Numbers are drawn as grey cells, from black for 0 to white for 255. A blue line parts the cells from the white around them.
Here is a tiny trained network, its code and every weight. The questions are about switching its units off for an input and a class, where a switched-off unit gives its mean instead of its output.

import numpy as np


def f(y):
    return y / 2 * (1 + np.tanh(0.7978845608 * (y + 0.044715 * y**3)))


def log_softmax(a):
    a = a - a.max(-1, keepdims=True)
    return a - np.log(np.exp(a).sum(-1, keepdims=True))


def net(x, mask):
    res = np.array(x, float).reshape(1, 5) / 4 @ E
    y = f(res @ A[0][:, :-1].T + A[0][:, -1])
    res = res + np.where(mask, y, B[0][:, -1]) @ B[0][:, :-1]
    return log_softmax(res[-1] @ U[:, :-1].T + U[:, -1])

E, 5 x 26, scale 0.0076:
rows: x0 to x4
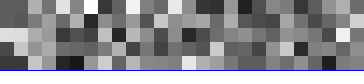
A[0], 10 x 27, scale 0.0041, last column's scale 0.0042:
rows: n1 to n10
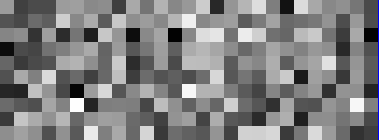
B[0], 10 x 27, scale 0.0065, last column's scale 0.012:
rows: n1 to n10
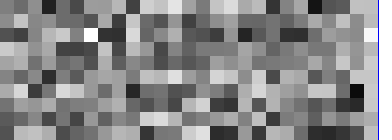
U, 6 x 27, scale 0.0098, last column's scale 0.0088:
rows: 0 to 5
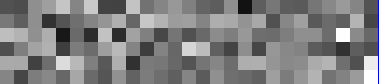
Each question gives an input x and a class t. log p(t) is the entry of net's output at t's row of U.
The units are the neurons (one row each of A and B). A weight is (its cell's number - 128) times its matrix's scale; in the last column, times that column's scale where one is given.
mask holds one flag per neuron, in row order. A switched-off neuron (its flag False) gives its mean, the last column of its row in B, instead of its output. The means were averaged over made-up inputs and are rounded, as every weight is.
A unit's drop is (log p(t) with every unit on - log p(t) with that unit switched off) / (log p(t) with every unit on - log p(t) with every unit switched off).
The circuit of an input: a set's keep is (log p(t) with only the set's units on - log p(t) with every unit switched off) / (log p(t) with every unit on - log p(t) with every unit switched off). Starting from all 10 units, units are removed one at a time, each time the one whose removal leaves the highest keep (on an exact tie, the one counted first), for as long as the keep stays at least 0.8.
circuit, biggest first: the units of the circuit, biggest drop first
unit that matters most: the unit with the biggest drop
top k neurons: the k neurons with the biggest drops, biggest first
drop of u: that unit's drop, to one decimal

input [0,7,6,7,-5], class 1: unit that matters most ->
n6
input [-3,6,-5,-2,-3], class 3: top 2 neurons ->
n8; n7
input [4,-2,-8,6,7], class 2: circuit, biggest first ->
n4; n2
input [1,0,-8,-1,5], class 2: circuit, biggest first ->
n4; n2
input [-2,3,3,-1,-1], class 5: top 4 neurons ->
n10; n4; n5; n2
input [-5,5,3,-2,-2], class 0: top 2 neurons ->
n3; n10
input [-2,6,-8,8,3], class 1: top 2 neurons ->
n6; n9
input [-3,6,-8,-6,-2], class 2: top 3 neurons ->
n5; n4; n2
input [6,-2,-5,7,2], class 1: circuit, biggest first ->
n3; n9
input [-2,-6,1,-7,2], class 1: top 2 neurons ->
n1; n8
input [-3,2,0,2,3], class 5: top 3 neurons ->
n10; n1; n8
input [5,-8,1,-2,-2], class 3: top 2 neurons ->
n10; n3
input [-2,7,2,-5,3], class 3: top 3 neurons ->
n8; n6; n9
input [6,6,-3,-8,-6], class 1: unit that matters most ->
n1
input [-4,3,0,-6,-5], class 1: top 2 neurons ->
n1; n7
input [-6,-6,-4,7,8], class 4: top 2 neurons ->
n7; n1
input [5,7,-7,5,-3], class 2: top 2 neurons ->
n2; n4
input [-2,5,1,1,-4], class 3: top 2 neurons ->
n8; n7
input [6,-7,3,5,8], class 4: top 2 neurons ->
n7; n3
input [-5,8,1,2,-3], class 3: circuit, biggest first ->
n8
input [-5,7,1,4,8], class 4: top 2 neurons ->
n7; n10
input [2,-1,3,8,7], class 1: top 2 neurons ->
n9; n6
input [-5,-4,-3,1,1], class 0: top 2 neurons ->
n3; n8
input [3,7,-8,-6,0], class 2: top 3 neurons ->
n2; n4; n5
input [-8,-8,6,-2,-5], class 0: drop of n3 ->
0.8
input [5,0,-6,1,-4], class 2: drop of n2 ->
0.2
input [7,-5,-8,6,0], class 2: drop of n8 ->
0.0
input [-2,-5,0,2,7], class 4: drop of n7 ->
1.1
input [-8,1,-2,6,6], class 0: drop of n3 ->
1.3
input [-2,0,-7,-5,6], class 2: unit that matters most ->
n4
